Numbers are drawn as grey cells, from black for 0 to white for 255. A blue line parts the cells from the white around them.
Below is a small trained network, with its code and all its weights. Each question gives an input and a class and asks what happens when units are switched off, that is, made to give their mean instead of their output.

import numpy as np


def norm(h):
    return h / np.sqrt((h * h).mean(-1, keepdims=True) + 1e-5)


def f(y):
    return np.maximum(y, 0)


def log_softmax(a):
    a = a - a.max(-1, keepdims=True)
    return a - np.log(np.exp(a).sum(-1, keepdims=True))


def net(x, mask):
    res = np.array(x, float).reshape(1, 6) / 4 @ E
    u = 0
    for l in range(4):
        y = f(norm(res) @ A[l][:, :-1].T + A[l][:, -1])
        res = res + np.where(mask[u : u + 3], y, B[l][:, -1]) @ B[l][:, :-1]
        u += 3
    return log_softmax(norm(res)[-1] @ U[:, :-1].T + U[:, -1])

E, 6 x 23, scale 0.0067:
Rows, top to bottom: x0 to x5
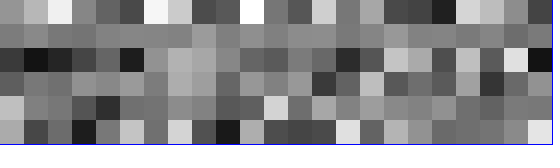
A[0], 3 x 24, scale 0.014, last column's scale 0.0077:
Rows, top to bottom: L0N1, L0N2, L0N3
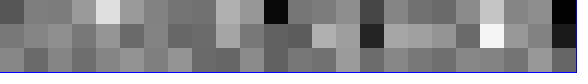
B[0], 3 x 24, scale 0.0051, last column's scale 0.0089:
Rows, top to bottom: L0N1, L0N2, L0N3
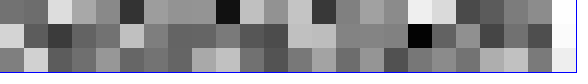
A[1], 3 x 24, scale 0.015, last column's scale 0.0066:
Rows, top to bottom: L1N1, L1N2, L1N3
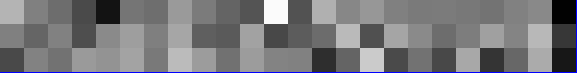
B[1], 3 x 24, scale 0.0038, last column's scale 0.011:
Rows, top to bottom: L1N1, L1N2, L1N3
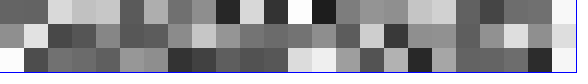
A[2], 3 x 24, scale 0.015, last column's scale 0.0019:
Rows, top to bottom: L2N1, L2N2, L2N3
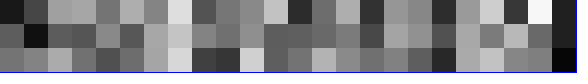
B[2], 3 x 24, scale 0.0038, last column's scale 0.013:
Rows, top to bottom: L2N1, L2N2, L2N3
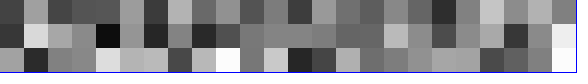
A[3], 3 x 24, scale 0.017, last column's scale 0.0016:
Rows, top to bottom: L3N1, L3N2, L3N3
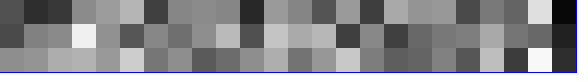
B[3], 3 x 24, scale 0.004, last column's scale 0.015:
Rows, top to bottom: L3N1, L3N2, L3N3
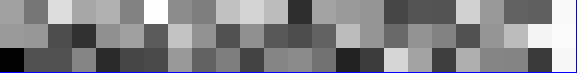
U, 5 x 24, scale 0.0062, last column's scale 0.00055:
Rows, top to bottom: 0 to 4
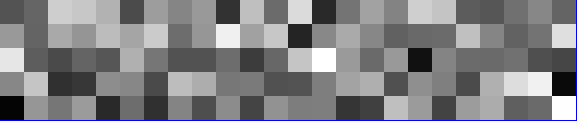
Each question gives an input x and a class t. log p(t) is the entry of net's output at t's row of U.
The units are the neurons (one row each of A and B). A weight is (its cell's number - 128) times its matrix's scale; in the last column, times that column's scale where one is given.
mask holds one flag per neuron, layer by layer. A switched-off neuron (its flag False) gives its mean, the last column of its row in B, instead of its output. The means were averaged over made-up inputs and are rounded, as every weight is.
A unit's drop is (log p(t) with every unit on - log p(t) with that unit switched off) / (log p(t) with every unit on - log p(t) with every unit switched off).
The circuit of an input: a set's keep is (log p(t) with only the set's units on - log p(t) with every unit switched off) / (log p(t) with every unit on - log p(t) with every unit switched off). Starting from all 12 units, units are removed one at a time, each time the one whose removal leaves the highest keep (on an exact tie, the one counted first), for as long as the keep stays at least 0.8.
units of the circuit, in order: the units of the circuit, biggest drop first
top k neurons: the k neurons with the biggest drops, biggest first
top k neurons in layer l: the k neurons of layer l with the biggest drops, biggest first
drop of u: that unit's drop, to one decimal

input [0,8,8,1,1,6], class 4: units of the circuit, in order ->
(L2N2)
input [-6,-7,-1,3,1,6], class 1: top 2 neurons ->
(L3N1 L3N2)
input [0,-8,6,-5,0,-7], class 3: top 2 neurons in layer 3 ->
(L3N2 L3N3)
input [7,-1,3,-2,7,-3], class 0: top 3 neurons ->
(L1N1 L3N1 L0N3)
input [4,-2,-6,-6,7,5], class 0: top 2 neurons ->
(L1N1 L2N2)
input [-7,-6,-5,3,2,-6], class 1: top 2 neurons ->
(L3N1 L0N3)
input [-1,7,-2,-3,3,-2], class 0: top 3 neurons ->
(L1N1 L0N3 L1N3)
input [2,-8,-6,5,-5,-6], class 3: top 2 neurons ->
(L3N2 L1N1)
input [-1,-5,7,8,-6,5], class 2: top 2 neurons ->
(L1N3 L3N3)
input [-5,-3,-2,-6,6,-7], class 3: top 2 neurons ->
(L3N2 L1N3)
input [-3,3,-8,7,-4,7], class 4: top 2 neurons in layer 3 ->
(L3N3 L3N2)
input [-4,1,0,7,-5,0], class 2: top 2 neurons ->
(L1N3 L1N1)
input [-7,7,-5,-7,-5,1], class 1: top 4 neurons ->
(L3N1 L1N3 L1N1 L2N2)
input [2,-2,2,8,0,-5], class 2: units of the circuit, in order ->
(L1N3)
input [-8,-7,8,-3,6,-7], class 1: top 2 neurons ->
(L3N1 L3N3)
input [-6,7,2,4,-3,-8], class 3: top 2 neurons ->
(L3N2 L2N3)
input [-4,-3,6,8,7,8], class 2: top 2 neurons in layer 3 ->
(L3N2 L3N3)
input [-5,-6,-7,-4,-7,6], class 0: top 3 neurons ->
(L0N1 L2N2 L3N2)
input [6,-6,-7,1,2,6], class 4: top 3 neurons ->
(L3N3 L3N1 L3N2)
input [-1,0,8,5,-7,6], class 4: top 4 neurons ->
(L2N2 L1N1 L3N2 L0N2)
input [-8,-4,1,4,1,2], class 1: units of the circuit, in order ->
(L3N1)
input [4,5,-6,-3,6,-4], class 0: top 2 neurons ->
(L1N1 L2N2)
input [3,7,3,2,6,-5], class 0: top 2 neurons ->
(L1N1 L0N3)
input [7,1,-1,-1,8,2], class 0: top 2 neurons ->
(L1N1 L3N1)
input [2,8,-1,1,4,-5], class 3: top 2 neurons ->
(L3N2 L1N3)
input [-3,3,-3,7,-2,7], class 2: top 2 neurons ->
(L1N3 L3N2)
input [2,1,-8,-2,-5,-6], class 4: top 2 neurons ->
(L3N3 L1N1)
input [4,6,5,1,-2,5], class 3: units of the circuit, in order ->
(L1N2)
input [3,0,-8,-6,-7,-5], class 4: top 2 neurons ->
(L3N3 L1N1)
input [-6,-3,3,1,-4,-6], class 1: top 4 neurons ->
(L3N1 L0N3 L1N2 L1N1)
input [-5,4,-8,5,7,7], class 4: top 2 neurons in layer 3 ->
(L3N3 L3N2)
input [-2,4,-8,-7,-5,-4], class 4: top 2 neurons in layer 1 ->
(L1N3 L1N1)
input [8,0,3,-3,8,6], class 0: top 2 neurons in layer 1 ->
(L1N1 L1N2)
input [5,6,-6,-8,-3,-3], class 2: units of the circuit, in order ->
(L0N2)
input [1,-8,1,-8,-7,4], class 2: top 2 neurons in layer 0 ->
(L0N2 L0N3)
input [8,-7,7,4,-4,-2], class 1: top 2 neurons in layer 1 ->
(L1N1 L1N3)
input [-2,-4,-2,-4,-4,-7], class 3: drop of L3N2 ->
0.9
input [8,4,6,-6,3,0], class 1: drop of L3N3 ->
0.2
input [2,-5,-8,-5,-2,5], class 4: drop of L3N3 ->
1.4
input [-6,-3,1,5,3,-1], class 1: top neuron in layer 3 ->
(L3N1)
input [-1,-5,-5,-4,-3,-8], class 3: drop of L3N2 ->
1.2
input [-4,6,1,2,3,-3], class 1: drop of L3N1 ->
1.0
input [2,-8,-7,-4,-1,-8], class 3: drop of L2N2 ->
0.1
